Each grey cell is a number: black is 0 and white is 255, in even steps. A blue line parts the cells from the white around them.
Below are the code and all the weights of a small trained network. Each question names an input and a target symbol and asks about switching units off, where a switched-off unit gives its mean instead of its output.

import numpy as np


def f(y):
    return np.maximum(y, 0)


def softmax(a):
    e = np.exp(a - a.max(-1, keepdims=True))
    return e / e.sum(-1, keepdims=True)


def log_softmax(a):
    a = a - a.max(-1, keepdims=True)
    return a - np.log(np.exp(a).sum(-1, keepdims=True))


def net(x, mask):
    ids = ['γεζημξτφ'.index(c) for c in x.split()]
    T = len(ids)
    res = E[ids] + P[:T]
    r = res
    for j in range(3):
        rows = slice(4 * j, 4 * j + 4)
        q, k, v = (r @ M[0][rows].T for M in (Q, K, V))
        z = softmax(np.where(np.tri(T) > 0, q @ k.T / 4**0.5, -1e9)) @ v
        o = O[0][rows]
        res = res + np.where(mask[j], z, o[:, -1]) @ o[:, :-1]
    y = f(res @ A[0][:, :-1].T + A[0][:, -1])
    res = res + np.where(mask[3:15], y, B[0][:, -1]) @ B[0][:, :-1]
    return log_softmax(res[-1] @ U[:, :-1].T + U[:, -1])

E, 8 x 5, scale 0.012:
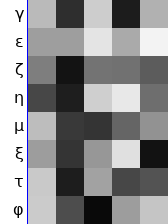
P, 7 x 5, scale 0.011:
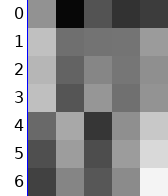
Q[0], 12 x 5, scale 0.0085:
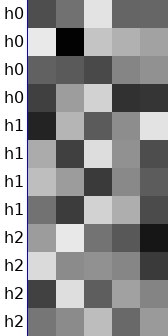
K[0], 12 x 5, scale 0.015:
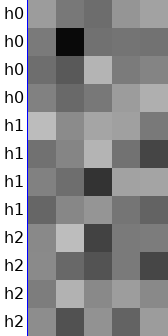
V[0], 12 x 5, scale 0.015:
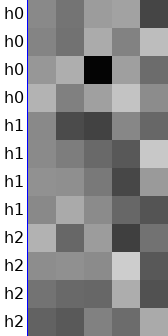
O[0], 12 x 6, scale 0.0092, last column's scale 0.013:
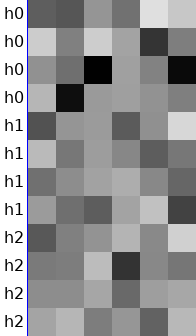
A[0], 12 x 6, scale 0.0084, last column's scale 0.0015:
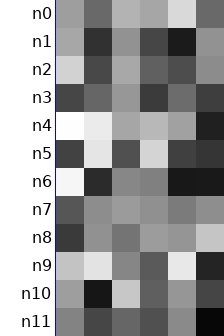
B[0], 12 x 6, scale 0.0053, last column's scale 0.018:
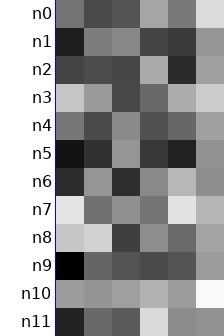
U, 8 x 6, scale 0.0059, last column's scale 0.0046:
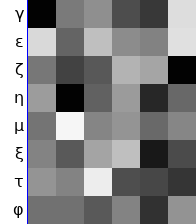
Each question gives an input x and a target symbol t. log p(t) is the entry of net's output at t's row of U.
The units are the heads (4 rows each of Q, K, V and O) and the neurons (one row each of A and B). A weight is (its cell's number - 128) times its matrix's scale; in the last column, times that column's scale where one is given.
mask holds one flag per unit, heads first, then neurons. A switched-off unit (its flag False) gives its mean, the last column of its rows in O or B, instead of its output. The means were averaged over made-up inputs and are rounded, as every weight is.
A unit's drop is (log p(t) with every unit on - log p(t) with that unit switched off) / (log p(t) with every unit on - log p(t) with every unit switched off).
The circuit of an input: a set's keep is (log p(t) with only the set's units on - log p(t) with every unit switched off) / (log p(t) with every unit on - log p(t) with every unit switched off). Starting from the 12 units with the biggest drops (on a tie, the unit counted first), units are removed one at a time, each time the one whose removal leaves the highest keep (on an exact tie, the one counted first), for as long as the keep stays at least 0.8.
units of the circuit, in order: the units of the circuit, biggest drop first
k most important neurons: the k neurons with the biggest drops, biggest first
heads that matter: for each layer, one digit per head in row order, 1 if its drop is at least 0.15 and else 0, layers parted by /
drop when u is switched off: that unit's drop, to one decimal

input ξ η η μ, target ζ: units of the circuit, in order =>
(h0)
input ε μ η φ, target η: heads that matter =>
100
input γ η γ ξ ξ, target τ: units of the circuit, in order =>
(h0 h2)
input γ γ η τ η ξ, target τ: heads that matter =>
100
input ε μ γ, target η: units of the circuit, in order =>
(h0 n2)
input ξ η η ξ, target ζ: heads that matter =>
110
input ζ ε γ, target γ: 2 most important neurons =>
(n9 n10)
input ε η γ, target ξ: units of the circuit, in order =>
(h0 h2 n2)
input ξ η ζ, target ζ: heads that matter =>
100
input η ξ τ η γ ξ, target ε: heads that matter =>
100
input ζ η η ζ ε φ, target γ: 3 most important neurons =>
(n9 n10 n7)
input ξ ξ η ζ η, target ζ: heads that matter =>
110
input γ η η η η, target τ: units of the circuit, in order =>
(h0 h2)
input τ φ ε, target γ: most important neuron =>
(n9)
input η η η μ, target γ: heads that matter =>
011
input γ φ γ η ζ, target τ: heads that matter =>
100
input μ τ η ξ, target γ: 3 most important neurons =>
(n5 n10 n3)
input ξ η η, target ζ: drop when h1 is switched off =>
0.2
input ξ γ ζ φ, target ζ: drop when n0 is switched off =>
0.1
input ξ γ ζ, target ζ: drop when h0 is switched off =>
0.8
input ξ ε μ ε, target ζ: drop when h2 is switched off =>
0.0
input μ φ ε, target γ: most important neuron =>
(n5)
